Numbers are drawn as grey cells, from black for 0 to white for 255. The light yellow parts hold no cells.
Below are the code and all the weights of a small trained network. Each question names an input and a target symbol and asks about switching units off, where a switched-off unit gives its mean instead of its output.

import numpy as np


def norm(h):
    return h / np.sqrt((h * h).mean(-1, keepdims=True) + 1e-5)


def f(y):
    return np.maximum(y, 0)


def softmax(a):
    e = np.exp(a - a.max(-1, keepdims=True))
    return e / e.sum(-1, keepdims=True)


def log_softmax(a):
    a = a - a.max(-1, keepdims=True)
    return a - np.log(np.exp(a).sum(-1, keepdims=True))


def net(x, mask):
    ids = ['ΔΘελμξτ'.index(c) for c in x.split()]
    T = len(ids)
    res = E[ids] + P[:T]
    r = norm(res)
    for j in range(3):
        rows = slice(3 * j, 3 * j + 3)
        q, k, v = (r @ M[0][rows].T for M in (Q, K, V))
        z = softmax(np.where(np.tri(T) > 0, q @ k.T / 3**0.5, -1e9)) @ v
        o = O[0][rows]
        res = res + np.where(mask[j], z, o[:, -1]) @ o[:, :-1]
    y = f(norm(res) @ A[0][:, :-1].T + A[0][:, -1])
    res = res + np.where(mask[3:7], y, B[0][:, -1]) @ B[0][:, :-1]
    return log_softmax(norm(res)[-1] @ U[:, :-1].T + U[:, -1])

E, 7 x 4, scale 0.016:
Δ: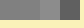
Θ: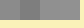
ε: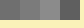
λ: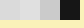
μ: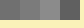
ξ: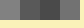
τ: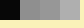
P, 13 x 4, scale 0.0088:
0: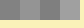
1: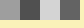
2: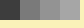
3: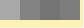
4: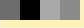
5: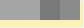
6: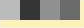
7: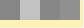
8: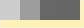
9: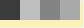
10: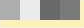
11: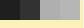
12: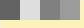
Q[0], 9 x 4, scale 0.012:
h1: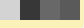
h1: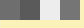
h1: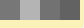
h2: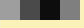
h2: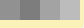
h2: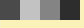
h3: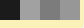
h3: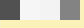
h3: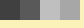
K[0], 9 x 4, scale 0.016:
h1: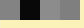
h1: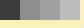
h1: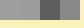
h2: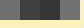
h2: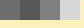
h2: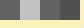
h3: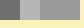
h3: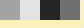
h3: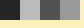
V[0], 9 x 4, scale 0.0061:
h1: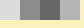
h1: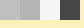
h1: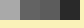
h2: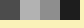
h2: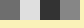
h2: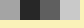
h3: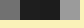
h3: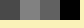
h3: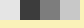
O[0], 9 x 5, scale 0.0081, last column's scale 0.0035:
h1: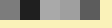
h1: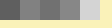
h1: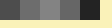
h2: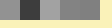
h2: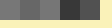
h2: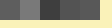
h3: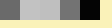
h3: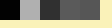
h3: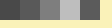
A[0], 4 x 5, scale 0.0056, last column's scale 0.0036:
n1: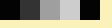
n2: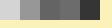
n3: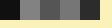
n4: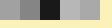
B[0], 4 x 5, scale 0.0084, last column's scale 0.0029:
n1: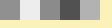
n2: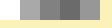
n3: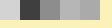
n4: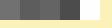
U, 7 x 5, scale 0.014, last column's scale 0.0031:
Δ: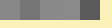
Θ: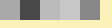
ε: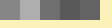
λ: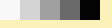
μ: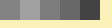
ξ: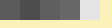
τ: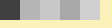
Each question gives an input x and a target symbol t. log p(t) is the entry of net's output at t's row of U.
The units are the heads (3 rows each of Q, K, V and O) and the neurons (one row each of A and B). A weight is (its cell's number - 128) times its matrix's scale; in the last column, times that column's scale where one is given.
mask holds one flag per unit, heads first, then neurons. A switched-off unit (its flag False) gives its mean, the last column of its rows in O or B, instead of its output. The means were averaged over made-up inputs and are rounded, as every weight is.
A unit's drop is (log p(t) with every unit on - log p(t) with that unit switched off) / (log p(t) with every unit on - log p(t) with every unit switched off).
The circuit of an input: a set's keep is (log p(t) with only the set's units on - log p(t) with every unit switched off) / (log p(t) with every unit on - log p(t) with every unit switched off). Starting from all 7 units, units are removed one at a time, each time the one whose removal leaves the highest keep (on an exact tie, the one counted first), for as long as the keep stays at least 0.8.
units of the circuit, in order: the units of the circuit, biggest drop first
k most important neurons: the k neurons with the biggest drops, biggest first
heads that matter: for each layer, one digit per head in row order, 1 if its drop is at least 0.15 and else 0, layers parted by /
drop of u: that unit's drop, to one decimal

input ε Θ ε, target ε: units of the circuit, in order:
[h1]
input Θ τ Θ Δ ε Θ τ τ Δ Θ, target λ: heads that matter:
011
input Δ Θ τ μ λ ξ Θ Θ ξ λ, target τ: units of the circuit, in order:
[h3; h1]
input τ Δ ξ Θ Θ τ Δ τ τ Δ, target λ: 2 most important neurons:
[n2; n4]
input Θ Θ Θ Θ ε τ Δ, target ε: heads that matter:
111
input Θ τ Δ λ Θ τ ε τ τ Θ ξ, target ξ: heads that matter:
101
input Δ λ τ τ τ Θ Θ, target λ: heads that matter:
110
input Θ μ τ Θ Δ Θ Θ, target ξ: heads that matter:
011
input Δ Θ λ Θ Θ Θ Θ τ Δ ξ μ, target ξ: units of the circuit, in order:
[h1; h3]
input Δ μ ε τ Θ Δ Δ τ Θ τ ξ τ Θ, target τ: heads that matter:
001
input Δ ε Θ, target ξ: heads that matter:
001
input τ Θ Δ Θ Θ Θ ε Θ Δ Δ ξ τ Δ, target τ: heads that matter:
001
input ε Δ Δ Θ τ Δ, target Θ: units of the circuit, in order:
[h2; h3]
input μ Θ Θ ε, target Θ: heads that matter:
010
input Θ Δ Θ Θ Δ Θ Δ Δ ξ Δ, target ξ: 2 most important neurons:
[n1; n2]
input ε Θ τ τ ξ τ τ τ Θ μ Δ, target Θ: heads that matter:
111
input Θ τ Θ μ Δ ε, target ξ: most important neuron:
[n1]
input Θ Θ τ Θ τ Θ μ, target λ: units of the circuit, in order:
[h1; n2]
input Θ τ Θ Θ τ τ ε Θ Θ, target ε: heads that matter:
001
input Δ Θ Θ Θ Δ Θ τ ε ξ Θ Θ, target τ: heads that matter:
101
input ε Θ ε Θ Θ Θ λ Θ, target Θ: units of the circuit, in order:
[h3]
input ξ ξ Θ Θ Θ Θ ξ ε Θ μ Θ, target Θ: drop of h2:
0.0
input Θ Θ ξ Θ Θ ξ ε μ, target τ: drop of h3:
0.5
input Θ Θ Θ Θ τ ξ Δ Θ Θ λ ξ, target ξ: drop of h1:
0.2
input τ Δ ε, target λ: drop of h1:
0.4
